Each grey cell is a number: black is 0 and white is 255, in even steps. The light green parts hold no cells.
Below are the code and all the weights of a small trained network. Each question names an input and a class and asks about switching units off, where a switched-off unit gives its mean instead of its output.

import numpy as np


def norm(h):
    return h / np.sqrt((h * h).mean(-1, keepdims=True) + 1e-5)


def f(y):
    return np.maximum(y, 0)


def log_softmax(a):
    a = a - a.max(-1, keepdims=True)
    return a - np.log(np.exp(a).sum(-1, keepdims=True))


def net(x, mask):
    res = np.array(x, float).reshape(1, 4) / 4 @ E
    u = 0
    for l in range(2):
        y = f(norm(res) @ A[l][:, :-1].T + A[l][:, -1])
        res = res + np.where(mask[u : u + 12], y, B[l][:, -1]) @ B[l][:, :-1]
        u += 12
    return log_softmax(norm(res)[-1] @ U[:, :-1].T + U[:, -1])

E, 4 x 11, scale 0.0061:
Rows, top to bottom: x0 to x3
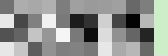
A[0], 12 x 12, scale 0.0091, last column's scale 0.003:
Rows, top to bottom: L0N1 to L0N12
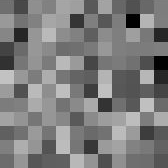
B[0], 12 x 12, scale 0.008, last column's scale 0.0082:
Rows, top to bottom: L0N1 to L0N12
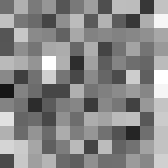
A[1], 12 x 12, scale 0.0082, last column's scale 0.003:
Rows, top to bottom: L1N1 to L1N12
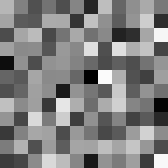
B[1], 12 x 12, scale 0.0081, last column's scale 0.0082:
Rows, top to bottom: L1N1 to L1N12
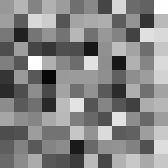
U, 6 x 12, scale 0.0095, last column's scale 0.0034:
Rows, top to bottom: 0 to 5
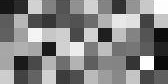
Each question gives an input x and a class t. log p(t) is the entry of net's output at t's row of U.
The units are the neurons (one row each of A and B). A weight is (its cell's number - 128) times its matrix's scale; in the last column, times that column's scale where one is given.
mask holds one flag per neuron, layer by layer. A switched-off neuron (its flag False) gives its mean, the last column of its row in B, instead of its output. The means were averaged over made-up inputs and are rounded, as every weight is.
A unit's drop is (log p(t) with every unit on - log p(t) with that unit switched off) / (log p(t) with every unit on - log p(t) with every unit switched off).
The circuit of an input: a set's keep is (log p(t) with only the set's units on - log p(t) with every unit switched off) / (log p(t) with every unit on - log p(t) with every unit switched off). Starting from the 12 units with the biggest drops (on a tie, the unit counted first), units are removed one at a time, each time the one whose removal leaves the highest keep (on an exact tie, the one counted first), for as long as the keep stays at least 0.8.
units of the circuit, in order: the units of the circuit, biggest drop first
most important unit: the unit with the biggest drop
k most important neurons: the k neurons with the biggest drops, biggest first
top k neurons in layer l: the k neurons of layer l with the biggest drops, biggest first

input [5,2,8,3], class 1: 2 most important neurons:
[L0N7, L0N1]
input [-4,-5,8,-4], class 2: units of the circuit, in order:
[L0N5]
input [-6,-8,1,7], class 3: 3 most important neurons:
[L1N8, L0N10, L0N6]
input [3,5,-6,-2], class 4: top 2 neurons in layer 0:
[L0N2, L0N8]
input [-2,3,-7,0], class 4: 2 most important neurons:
[L0N8, L0N2]
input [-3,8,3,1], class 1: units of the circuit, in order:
[L1N1, L0N7]
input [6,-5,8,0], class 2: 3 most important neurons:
[L0N5, L0N2, L0N4]
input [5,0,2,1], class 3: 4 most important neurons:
[L0N11, L0N6, L0N10, L0N12]
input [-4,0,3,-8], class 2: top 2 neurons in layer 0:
[L0N5, L0N1]
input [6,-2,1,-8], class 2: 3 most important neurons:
[L0N5, L0N7, L1N9]
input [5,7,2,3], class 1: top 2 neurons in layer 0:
[L0N7, L0N6]
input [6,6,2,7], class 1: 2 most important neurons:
[L0N7, L1N6]
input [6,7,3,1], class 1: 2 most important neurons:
[L0N1, L0N6]
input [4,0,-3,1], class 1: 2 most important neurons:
[L0N6, L0N5]
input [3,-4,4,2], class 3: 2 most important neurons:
[L0N11, L0N6]
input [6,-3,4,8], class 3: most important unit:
L1N8
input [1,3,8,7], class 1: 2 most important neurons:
[L0N7, L0N2]
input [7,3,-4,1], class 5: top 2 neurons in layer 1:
[L1N2, L1N3]
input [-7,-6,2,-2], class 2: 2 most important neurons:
[L0N5, L0N7]
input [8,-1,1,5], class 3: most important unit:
L1N8
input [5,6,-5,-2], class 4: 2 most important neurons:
[L0N2, L0N8]
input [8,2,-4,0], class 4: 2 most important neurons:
[L0N8, L0N2]
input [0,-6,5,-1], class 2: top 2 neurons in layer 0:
[L0N5, L0N2]
